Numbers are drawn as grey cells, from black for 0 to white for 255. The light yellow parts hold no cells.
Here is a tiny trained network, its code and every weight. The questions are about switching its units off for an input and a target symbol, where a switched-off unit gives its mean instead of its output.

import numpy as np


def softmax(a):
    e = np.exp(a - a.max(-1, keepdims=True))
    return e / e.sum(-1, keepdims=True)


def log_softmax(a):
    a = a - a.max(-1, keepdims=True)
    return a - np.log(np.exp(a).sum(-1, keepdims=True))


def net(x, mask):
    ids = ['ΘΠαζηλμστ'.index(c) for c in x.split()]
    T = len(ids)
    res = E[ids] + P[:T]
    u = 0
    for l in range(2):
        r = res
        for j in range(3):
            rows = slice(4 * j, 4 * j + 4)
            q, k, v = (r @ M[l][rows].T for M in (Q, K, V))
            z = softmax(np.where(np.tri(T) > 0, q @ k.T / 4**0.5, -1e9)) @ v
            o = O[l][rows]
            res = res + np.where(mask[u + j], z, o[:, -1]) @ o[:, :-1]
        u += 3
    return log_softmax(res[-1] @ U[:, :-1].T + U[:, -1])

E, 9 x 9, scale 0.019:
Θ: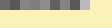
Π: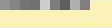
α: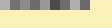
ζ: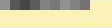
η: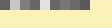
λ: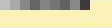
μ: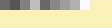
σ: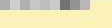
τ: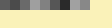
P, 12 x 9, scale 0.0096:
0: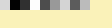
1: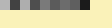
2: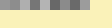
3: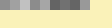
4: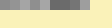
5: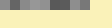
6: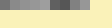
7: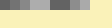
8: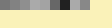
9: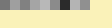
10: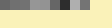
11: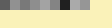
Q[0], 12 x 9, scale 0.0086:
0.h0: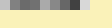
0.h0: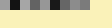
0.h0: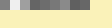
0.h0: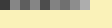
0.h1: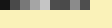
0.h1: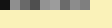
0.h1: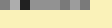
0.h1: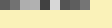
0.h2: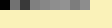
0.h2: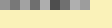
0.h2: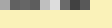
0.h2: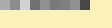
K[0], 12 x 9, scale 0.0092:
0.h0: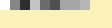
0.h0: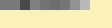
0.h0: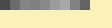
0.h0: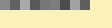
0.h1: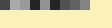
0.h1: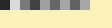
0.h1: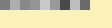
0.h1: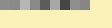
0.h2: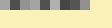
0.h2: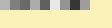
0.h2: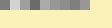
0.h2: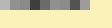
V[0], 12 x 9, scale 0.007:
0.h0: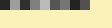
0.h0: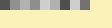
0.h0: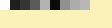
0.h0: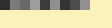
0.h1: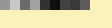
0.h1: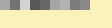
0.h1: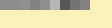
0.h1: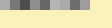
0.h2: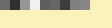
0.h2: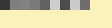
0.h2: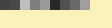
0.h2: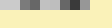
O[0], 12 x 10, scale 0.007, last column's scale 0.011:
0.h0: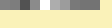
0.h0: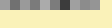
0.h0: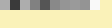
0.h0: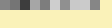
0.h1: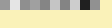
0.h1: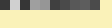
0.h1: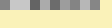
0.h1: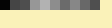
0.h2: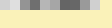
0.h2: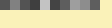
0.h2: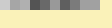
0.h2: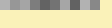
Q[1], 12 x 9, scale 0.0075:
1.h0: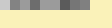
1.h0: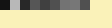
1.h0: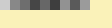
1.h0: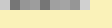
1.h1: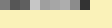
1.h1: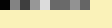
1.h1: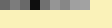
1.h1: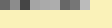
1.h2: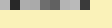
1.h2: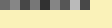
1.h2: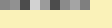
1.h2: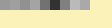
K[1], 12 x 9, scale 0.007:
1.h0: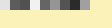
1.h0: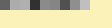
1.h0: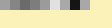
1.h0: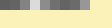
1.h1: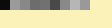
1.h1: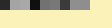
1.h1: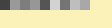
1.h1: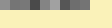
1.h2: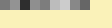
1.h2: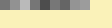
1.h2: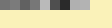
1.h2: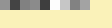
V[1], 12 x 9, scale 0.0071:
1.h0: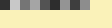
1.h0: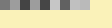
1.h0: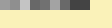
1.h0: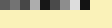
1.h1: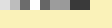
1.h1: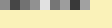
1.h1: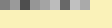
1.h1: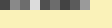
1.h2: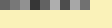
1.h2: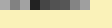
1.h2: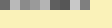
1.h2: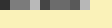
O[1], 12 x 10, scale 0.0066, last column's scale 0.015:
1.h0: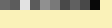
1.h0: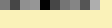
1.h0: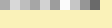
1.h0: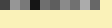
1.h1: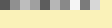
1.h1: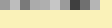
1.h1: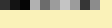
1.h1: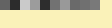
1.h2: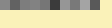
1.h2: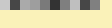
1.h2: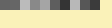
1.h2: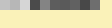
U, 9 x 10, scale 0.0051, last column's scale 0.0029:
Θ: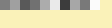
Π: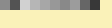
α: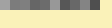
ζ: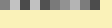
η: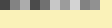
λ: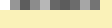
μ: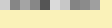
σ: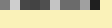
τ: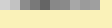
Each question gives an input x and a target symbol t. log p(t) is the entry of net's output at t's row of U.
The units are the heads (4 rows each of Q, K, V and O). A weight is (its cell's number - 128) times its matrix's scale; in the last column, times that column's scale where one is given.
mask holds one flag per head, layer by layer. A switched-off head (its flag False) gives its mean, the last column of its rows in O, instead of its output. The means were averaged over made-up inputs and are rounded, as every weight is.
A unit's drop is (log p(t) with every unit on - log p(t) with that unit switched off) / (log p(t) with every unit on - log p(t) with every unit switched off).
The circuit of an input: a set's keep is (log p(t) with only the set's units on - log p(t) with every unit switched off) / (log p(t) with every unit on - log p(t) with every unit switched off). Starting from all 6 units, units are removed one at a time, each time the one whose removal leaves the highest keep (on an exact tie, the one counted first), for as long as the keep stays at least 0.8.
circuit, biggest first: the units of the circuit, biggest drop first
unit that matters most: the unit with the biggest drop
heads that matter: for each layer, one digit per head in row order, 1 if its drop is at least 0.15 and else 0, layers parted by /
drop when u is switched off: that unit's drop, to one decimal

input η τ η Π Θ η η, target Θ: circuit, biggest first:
0.h0, 1.h2
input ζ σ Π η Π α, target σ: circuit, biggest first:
0.h1, 1.h0, 1.h2, 0.h2
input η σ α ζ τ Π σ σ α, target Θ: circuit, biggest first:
0.h0, 1.h2, 1.h1
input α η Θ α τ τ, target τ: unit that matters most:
0.h0
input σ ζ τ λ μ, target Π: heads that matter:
110 / 100
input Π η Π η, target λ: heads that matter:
110 / 110
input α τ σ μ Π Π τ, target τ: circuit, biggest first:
0.h0, 1.h1, 1.h0
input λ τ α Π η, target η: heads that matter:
011 / 110
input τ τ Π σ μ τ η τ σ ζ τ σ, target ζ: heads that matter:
101 / 110
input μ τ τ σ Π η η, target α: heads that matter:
110 / 110
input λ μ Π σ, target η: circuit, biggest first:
0.h1, 1.h0, 1.h1, 0.h2
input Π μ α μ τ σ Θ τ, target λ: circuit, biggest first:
1.h1, 0.h1, 0.h0, 1.h2
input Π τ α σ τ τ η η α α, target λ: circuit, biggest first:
1.h1, 0.h1, 0.h0
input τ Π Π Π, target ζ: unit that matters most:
0.h2
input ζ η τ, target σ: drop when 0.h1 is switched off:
0.5
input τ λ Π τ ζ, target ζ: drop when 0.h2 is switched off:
0.3
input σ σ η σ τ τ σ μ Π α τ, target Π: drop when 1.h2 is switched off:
0.3
